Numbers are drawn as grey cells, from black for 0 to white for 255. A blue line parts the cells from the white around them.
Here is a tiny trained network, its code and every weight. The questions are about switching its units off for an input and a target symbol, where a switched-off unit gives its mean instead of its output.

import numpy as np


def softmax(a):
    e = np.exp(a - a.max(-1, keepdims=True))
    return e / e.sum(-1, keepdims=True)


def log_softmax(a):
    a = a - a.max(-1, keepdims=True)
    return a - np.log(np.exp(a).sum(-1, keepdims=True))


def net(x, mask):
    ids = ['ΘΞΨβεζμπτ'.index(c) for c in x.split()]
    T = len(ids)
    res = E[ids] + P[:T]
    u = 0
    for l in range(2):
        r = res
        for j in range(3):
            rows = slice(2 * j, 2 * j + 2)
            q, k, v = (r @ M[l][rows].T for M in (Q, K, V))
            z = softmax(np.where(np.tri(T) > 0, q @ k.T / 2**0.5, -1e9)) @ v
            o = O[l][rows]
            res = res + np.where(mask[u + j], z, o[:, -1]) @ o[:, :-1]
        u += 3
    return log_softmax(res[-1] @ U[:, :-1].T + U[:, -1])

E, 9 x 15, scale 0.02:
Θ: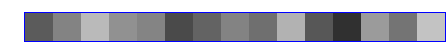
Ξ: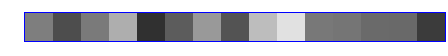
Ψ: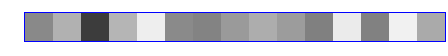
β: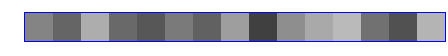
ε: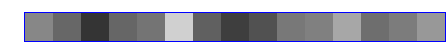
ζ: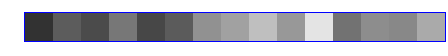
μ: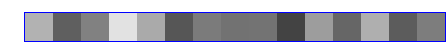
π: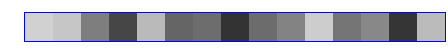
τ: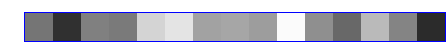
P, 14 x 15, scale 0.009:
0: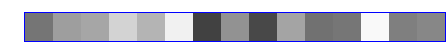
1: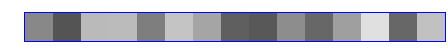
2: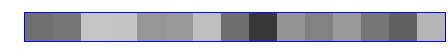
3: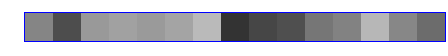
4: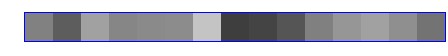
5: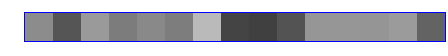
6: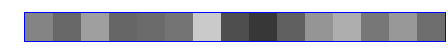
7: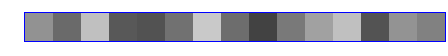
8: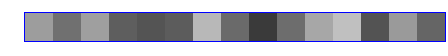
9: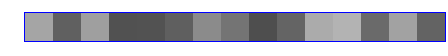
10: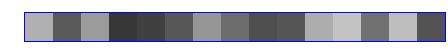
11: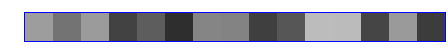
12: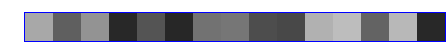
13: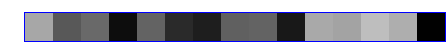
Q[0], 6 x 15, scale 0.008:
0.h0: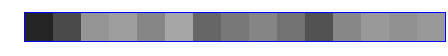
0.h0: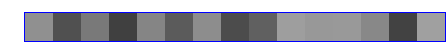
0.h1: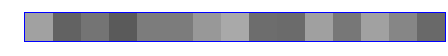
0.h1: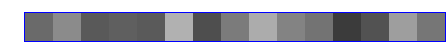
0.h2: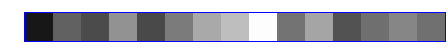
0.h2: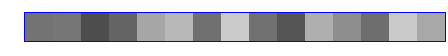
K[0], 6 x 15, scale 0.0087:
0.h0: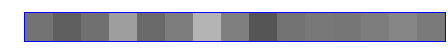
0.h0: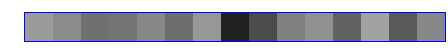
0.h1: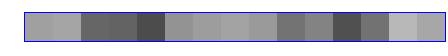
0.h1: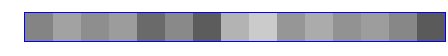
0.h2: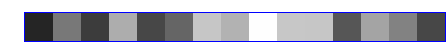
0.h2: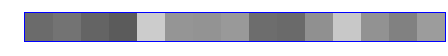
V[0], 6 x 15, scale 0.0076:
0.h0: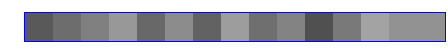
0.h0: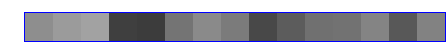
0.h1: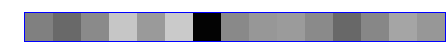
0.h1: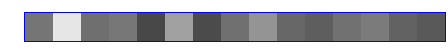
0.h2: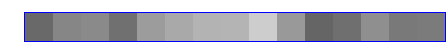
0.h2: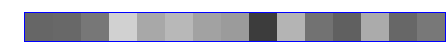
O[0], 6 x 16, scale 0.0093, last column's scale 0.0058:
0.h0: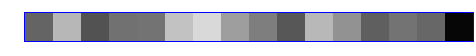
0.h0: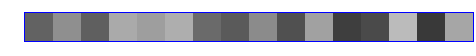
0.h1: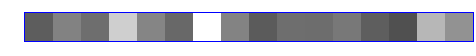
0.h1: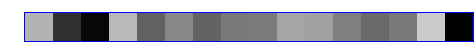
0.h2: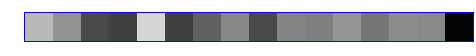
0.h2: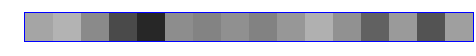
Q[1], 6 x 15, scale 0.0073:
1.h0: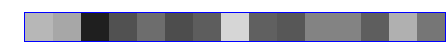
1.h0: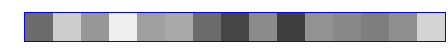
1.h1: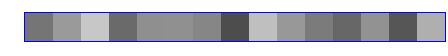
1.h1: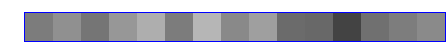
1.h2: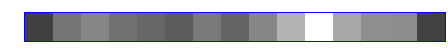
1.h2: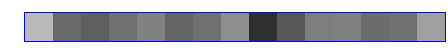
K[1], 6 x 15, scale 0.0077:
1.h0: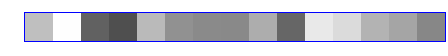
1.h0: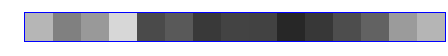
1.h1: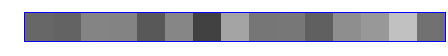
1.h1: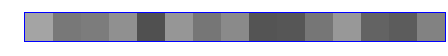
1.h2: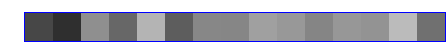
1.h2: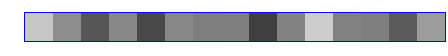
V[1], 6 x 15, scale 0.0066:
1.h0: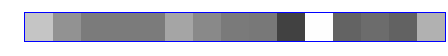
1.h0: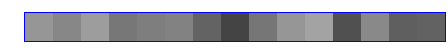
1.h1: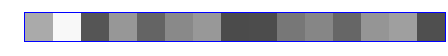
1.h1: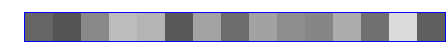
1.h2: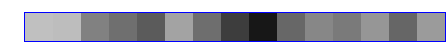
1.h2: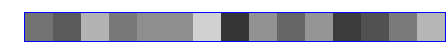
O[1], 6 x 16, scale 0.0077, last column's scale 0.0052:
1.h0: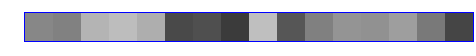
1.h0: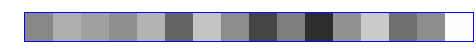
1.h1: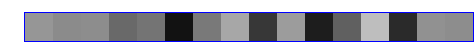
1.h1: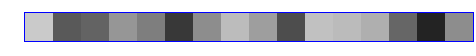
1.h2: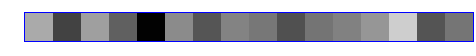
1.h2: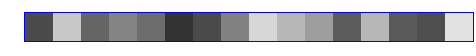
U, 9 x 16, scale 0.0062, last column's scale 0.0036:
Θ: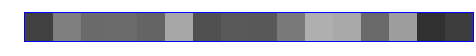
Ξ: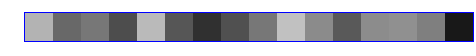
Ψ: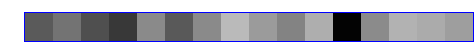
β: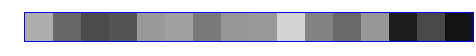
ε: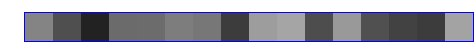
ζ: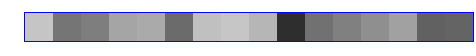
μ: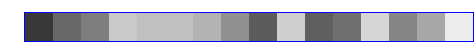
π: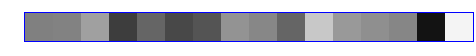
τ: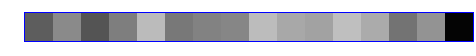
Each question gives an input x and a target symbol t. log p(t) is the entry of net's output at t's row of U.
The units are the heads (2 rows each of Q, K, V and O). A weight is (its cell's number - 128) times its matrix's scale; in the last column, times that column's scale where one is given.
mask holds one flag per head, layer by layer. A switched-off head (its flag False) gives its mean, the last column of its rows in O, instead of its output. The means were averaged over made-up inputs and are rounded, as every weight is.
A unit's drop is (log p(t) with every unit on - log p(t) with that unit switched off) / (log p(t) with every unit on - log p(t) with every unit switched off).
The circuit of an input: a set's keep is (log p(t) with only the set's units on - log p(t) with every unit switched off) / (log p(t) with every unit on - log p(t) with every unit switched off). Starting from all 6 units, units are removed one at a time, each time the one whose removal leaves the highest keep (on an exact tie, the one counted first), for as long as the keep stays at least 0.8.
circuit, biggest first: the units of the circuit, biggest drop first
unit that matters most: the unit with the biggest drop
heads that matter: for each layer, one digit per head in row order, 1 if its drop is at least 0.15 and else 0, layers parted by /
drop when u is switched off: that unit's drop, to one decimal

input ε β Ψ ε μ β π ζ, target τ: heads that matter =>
011 / 101
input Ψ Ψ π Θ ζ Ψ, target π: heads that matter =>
011 / 100
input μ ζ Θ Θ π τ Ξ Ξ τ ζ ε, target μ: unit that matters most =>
0.h2
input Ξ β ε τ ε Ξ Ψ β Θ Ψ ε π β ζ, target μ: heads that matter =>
001 / 001
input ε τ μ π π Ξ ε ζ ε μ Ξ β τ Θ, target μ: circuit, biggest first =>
[0.h2; 1.h0]
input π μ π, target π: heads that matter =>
000 / 001
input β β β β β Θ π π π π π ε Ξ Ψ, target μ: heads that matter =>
001 / 101
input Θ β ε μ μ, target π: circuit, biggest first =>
[1.h2; 0.h2]
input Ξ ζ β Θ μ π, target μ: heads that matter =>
001 / 110
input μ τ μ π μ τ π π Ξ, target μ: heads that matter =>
101 / 101
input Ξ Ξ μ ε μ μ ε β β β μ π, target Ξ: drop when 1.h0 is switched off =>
0.1
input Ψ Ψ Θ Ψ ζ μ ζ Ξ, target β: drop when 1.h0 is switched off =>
0.5
